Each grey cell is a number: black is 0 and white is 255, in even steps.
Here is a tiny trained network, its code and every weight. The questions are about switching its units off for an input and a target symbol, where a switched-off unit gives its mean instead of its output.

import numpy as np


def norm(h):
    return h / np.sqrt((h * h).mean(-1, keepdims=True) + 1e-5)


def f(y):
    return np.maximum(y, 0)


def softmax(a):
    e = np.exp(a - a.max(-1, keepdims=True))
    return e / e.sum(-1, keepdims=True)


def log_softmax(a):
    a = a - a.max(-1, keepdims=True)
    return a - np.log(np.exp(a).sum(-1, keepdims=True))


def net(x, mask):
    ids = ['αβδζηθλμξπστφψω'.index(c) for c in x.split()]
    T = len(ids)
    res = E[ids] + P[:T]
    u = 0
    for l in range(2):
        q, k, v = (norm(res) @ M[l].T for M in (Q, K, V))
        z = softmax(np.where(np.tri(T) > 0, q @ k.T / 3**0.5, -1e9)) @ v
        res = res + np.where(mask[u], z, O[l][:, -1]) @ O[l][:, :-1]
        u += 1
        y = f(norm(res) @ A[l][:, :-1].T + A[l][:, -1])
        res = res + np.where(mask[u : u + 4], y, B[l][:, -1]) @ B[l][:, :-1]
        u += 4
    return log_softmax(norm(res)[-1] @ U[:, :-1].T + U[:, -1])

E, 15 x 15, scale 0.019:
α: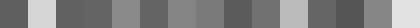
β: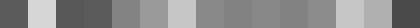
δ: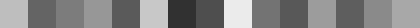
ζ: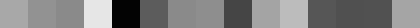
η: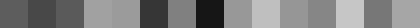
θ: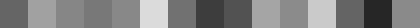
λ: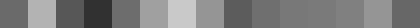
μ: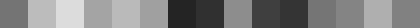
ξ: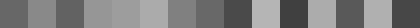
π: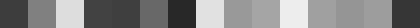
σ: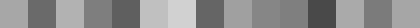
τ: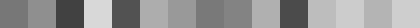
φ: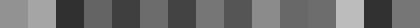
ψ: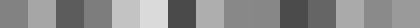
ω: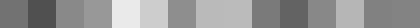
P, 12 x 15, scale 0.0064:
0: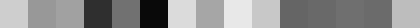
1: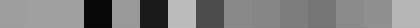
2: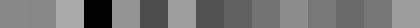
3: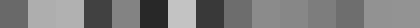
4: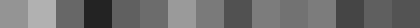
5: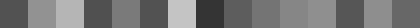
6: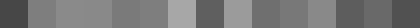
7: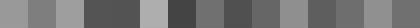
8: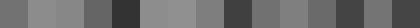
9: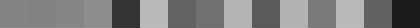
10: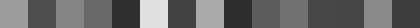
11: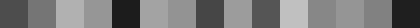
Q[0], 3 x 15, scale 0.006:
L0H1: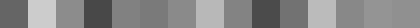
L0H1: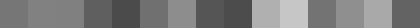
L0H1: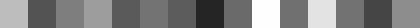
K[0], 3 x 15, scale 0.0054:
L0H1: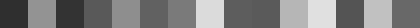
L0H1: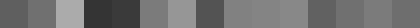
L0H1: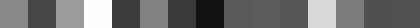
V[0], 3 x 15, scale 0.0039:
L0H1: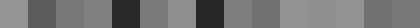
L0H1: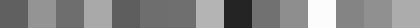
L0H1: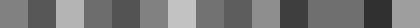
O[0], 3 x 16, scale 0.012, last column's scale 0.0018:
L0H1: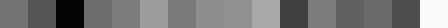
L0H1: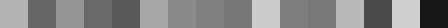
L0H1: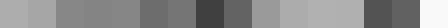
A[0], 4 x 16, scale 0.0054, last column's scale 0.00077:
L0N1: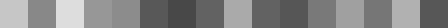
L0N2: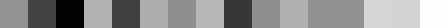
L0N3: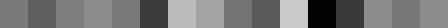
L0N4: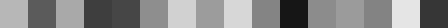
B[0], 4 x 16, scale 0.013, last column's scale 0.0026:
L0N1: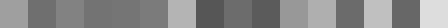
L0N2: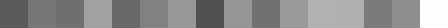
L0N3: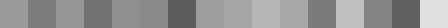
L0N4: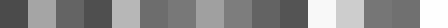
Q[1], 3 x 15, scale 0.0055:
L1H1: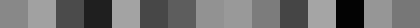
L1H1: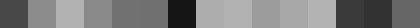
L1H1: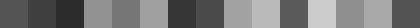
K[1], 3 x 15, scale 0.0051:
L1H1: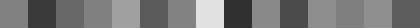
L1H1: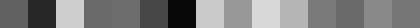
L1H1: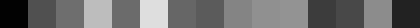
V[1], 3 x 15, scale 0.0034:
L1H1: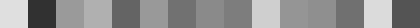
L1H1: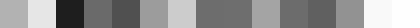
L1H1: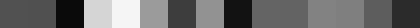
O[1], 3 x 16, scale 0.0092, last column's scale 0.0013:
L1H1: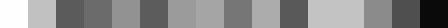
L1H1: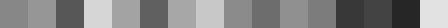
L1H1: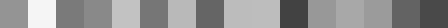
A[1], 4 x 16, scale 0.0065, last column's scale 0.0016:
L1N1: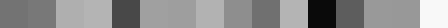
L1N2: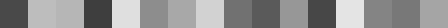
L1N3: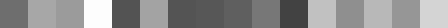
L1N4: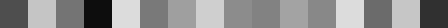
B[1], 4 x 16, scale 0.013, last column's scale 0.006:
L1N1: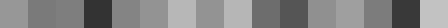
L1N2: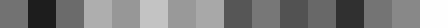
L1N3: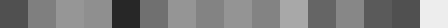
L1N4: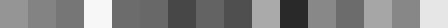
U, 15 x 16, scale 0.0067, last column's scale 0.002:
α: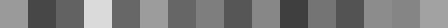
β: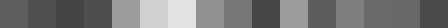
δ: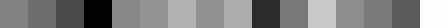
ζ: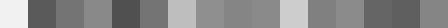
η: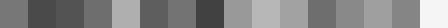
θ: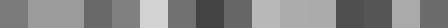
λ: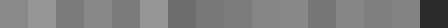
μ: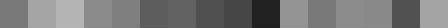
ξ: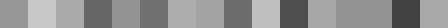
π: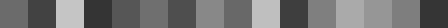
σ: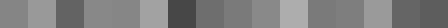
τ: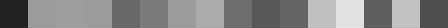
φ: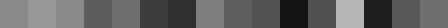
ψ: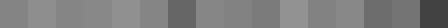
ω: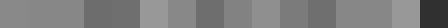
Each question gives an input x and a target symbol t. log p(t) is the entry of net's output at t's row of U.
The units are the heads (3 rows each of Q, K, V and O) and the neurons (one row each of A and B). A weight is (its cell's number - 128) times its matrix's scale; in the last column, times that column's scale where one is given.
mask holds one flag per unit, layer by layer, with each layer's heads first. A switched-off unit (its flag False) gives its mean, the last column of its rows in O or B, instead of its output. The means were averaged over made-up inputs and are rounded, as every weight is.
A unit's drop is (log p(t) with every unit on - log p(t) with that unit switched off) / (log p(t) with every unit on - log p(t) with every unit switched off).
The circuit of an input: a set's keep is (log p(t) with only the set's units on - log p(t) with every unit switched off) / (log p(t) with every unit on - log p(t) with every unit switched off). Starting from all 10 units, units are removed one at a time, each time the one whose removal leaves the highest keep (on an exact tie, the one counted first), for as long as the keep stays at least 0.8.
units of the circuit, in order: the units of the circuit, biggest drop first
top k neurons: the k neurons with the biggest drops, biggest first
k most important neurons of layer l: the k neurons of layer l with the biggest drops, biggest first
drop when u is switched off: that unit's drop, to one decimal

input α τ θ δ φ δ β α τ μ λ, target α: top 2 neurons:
[L1N4, L0N3]
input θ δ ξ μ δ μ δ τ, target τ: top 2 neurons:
[L0N2, L0N4]
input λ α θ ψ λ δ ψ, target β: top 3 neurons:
[L0N4, L1N1, L0N1]
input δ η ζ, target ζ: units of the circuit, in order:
[L0N3, L1N4]
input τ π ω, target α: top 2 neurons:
[L1N4, L1N2]
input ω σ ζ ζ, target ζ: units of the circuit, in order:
[L1N4, L0N3]
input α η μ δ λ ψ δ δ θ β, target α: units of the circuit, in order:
[L1N4, L1N2]
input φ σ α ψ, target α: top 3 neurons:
[L1N4, L1N2, L0N4]
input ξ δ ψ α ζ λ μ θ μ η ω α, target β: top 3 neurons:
[L0N4, L1N1, L0N3]
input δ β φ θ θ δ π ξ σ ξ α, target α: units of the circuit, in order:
[L1N4]
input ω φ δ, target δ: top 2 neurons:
[L1N4, L0N4]
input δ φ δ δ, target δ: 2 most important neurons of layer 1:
[L1N4, L1N2]
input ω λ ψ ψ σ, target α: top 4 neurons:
[L0N4, L1N4, L0N3, L1N2]
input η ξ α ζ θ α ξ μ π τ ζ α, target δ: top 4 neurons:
[L1N1, L0N4, L1N2, L1N3]
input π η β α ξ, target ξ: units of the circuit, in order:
[L1H1]
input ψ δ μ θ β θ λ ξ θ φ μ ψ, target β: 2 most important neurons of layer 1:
[L1N1, L1N2]
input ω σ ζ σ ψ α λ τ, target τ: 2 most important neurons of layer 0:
[L0N4, L0N2]
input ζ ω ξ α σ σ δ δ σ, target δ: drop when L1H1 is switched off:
0.1
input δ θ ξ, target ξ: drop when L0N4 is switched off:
0.1
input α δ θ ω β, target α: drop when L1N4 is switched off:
0.3
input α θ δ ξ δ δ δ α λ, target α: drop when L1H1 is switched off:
0.0
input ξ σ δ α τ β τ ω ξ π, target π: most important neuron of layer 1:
[L1N3]
